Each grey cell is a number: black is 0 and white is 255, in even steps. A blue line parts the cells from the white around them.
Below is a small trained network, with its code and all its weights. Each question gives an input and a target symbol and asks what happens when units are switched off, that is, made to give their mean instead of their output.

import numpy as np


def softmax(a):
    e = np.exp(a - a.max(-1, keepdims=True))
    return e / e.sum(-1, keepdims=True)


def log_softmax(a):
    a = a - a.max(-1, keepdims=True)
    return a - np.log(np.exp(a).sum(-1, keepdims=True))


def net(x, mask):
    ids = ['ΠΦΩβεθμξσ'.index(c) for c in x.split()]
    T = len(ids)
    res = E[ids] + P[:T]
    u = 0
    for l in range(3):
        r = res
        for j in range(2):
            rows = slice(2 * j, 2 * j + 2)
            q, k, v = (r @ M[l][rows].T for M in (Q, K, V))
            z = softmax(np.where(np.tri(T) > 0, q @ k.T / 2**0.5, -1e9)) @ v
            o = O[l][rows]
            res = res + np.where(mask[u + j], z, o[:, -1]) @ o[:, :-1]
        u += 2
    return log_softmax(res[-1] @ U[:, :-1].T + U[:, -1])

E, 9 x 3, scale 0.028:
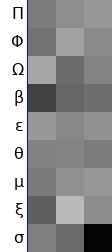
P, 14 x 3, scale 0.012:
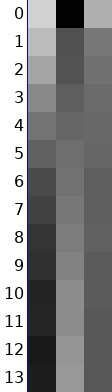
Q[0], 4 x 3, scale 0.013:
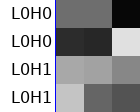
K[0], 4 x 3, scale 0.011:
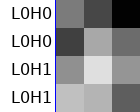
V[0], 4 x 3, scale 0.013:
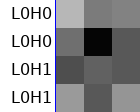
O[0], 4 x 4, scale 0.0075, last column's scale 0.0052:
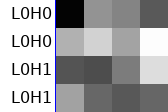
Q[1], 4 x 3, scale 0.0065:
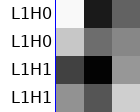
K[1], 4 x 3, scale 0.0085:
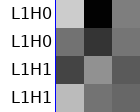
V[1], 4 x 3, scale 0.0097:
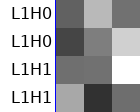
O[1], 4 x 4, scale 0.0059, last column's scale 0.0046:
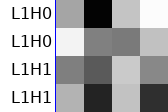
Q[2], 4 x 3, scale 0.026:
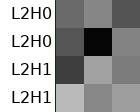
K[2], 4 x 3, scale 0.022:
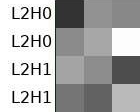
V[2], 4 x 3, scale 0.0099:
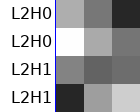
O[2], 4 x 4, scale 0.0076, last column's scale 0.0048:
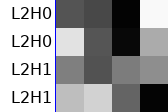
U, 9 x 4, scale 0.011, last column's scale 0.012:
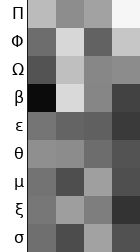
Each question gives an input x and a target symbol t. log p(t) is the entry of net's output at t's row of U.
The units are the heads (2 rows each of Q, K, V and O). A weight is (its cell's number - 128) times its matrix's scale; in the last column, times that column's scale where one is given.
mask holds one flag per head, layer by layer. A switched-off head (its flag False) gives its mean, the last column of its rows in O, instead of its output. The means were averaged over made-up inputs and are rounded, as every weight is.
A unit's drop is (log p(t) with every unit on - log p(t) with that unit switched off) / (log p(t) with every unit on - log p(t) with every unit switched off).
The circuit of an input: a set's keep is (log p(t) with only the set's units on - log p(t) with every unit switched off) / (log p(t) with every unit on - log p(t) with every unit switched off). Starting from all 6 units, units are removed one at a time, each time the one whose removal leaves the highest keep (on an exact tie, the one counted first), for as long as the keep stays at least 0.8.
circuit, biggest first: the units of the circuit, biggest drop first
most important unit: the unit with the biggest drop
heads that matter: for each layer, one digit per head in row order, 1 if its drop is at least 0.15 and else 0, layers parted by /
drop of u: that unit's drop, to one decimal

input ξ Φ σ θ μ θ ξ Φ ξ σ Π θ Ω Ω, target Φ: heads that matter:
10 / 00 / 11
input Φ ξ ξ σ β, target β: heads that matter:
11 / 01 / 10
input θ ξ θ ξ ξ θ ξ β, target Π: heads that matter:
10 / 00 / 10
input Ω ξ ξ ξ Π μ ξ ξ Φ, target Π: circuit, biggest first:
[L1H0 L2H0]
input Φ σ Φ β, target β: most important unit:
L0H0
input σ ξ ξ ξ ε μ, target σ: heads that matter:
10 / 01 / 01
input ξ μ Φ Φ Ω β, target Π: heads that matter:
10 / 01 / 10
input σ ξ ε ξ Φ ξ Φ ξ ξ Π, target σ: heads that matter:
10 / 01 / 01
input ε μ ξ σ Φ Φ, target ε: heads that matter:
10 / 00 / 11
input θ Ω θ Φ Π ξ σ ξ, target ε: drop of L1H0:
-0.1
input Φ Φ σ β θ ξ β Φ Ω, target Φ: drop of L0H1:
0.1
